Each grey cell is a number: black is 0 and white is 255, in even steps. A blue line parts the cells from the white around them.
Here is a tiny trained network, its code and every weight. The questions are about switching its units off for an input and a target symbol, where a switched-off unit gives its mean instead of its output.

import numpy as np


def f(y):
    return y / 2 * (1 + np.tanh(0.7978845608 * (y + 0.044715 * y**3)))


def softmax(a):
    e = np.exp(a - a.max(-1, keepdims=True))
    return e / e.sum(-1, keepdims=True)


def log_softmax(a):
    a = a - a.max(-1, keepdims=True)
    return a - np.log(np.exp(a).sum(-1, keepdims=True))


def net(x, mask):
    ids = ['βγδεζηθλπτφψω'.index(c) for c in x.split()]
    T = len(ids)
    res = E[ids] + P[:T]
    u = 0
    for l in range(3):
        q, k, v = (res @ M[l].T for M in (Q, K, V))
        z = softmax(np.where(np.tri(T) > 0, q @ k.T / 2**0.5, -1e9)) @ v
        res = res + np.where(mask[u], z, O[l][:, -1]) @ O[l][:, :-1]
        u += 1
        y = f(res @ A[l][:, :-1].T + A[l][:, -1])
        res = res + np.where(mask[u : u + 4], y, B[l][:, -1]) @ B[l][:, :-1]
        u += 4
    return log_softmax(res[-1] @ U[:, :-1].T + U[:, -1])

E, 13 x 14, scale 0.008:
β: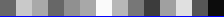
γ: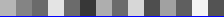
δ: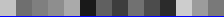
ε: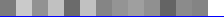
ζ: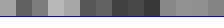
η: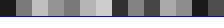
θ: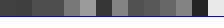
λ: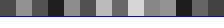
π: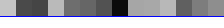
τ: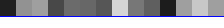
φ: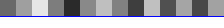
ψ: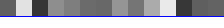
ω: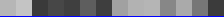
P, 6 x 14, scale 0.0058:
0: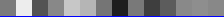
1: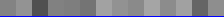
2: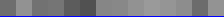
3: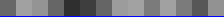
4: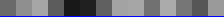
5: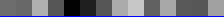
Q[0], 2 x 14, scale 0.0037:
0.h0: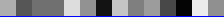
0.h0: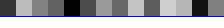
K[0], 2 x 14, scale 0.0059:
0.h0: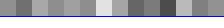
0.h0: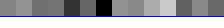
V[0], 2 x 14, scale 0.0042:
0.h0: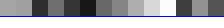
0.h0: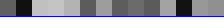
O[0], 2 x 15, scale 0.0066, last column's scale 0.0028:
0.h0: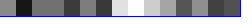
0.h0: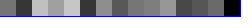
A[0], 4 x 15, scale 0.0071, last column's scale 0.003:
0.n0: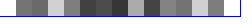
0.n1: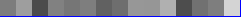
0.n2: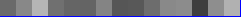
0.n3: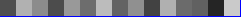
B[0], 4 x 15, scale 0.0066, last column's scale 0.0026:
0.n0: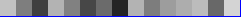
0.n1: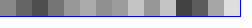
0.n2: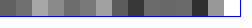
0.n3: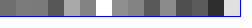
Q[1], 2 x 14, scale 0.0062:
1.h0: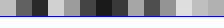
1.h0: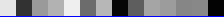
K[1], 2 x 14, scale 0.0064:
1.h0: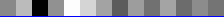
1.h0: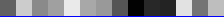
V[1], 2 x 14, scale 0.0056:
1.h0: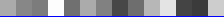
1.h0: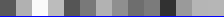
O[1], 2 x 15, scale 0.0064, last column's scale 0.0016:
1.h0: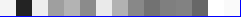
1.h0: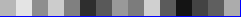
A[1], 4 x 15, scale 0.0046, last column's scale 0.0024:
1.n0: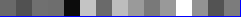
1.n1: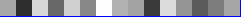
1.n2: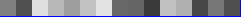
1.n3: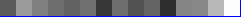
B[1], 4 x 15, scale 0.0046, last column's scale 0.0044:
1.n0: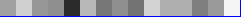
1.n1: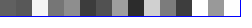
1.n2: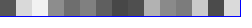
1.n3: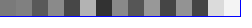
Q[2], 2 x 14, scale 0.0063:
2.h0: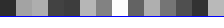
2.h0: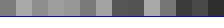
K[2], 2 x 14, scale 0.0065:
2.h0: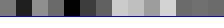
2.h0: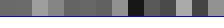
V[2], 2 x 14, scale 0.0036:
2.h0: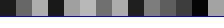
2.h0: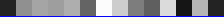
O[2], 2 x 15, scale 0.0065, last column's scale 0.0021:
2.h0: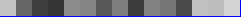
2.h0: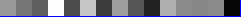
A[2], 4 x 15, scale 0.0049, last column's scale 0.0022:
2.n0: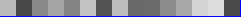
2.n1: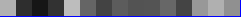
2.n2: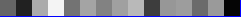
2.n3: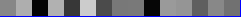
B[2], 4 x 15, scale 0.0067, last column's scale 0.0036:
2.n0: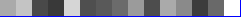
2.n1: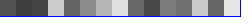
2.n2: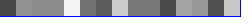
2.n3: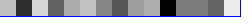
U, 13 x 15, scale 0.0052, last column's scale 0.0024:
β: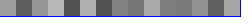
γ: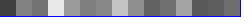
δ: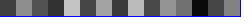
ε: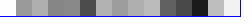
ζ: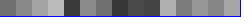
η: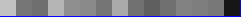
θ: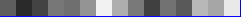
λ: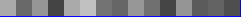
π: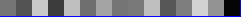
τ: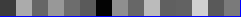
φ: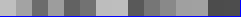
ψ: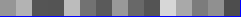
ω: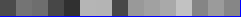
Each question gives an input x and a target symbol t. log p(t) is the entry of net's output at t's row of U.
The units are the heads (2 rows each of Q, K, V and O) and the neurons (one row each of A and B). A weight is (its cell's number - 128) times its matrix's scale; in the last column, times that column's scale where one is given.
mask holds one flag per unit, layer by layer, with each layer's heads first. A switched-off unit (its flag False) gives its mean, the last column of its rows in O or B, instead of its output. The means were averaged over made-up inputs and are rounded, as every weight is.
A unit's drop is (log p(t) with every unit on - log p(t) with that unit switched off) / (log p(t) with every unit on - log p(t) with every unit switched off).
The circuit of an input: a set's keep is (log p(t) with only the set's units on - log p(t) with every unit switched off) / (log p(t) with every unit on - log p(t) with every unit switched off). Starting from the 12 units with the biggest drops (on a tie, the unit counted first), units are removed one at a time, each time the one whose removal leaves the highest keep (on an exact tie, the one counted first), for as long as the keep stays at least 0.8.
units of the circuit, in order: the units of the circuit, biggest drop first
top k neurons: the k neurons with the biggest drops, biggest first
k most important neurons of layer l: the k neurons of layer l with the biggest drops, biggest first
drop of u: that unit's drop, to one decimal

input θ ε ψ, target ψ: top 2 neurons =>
(2.n0; 0.n1)
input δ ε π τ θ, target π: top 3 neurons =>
(1.n1; 0.n0; 0.n1)
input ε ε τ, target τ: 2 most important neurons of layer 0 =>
(0.n0; 0.n1)
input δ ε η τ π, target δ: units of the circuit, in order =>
(2.h0; 0.n0; 1.n1)
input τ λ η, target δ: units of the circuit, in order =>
(1.h0; 0.n3)
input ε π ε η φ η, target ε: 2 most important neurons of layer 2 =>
(2.n1; 2.n2)
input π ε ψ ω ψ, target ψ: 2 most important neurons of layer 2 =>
(2.n0; 2.n3)
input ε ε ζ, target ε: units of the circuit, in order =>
(1.h0; 0.h0)
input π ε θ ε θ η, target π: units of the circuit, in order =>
(0.n3; 1.n1; 1.n2; 2.h0)
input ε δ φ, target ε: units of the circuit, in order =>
(1.h0; 0.n2; 0.h0)
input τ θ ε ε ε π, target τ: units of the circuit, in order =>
(0.n0; 1.h0; 0.h0)
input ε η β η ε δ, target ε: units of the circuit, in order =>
(1.h0; 0.n0; 0.h0)
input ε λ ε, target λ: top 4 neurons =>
(2.n3; 0.n3; 2.n0; 1.n1)
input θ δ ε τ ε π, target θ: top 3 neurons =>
(2.n1; 0.n0; 1.n0)
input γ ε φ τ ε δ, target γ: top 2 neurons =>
(0.n0; 2.n2)
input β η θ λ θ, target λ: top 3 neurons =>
(2.n3; 0.n3; 2.n0)
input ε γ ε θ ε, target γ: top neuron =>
(0.n0)
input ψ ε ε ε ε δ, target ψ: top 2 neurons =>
(2.n0; 0.n1)
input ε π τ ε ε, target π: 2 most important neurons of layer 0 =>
(0.n0; 0.n1)
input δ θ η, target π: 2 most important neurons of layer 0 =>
(0.n3; 0.n0)
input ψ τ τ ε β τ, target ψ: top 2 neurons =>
(0.n1; 2.n0)
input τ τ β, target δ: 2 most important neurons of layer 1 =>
(1.n3; 1.n1)
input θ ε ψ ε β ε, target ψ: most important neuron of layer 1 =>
(1.n1)
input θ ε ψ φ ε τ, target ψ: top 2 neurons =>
(2.n0; 0.n1)
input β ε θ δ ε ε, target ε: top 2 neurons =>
(0.n3; 2.n1)
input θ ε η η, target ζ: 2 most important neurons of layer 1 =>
(1.n1; 1.n2)
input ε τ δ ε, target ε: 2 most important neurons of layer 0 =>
(0.n3; 0.n1)
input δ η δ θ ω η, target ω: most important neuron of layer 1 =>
(1.n0)
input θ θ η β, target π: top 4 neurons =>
(0.n3; 1.n2; 1.n1; 1.n3)
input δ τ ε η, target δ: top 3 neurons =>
(0.n3; 1.n3; 0.n1)
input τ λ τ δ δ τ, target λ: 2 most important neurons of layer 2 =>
(2.n3; 2.n0)
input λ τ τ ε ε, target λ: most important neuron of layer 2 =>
(2.n3)
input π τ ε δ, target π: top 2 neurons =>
(0.n0; 1.n1)
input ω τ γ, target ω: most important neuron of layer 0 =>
(0.n0)
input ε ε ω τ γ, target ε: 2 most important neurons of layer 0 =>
(0.n0; 0.n3)
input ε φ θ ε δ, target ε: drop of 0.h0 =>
0.2
